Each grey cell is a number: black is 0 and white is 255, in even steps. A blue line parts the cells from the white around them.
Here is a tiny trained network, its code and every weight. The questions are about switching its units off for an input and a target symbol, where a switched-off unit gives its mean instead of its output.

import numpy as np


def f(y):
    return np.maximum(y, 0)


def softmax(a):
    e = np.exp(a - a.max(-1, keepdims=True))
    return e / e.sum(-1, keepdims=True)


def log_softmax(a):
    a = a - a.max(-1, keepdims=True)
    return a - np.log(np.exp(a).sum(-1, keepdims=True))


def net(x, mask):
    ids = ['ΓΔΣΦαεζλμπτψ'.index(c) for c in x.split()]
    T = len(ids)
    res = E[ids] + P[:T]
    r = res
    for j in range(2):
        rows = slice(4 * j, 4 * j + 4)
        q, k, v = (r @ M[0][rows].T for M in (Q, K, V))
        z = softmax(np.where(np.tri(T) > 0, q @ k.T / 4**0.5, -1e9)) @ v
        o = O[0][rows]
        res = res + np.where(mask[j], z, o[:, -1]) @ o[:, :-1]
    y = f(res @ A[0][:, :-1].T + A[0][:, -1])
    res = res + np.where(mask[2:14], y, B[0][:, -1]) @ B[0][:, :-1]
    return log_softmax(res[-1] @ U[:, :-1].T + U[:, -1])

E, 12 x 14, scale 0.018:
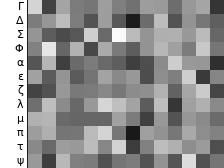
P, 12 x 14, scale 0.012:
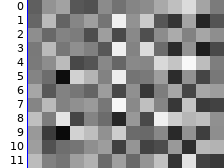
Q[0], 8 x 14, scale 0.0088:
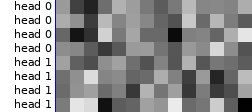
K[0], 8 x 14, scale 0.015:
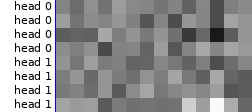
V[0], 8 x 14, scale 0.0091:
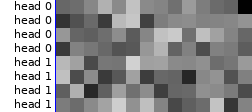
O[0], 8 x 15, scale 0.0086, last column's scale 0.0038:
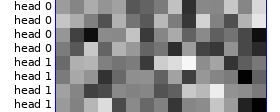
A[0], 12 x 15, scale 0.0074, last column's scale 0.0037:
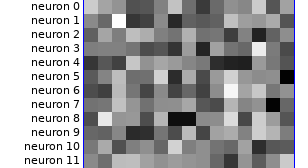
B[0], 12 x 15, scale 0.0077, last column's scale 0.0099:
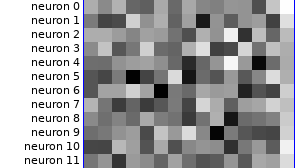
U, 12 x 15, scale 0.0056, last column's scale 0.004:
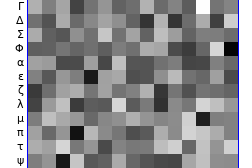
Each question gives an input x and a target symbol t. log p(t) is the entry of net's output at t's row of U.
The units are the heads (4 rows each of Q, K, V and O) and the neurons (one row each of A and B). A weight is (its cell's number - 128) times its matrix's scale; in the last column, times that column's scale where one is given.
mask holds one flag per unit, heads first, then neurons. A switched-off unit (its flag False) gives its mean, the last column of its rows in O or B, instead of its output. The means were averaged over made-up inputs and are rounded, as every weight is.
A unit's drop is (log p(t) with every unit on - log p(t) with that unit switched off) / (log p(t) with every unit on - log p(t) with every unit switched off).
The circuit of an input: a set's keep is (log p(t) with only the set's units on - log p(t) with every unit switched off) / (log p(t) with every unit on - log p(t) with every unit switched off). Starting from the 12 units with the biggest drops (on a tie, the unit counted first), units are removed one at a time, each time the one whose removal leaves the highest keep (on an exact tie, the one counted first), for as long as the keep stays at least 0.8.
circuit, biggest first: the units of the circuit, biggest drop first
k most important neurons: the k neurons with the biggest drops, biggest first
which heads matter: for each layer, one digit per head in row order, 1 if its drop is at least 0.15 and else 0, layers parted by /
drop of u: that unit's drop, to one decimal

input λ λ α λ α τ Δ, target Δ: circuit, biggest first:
[neuron 1; neuron 8]
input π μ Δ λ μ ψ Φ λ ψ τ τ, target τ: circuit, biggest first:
[head 1; neuron 6; neuron 10]
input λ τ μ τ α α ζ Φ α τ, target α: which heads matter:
11
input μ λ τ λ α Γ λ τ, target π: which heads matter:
01
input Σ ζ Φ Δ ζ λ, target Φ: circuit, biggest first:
[head 1]
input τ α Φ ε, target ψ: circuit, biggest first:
[head 1; neuron 11]
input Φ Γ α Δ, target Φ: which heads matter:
01
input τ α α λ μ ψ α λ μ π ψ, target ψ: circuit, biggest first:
[neuron 1; neuron 7; head 1]
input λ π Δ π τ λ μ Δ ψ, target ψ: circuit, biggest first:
[head 1; neuron 1; neuron 7]
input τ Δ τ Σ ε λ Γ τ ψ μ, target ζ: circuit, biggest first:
[head 1; neuron 10]
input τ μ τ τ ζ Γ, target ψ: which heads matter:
11
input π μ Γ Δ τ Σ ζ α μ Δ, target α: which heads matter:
11
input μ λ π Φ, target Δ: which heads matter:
10
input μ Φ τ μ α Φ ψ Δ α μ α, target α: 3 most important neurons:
[neuron 6; neuron 8; neuron 10]
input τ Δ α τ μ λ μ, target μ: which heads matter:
00
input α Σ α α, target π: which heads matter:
01
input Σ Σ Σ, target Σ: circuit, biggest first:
[head 0]
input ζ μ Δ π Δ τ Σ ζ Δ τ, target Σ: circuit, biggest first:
[head 0; head 1]
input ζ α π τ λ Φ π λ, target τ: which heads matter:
01
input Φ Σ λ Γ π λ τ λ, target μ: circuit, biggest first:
[head 0]
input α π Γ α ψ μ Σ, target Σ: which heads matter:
10
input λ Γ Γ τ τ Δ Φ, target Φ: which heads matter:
01
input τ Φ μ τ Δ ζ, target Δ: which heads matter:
11
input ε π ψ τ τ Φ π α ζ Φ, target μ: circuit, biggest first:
[head 0; head 1]
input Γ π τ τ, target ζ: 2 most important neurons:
[neuron 10; neuron 4]
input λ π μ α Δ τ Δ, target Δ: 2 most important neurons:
[neuron 1; neuron 8]
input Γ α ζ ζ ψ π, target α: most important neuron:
[neuron 4]
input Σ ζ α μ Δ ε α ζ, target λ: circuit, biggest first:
[head 0; head 1]
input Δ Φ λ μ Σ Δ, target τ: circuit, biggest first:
[head 1; neuron 2; head 0]
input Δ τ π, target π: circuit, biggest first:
[neuron 8; neuron 9; head 1]
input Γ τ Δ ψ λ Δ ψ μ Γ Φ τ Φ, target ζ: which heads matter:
11
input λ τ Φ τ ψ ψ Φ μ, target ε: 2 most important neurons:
[neuron 4; neuron 0]
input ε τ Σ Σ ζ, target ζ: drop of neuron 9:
0.3
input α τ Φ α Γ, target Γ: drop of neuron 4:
0.1
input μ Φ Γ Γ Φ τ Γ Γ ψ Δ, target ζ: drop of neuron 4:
0.1
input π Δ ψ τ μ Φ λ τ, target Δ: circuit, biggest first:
[head 0]
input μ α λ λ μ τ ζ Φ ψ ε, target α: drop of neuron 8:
0.0
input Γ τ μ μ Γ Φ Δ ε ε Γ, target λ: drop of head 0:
0.7
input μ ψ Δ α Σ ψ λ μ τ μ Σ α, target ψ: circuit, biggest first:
[head 0; head 1]
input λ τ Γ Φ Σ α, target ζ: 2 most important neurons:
[neuron 10; neuron 4]
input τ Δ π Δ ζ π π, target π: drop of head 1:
0.2
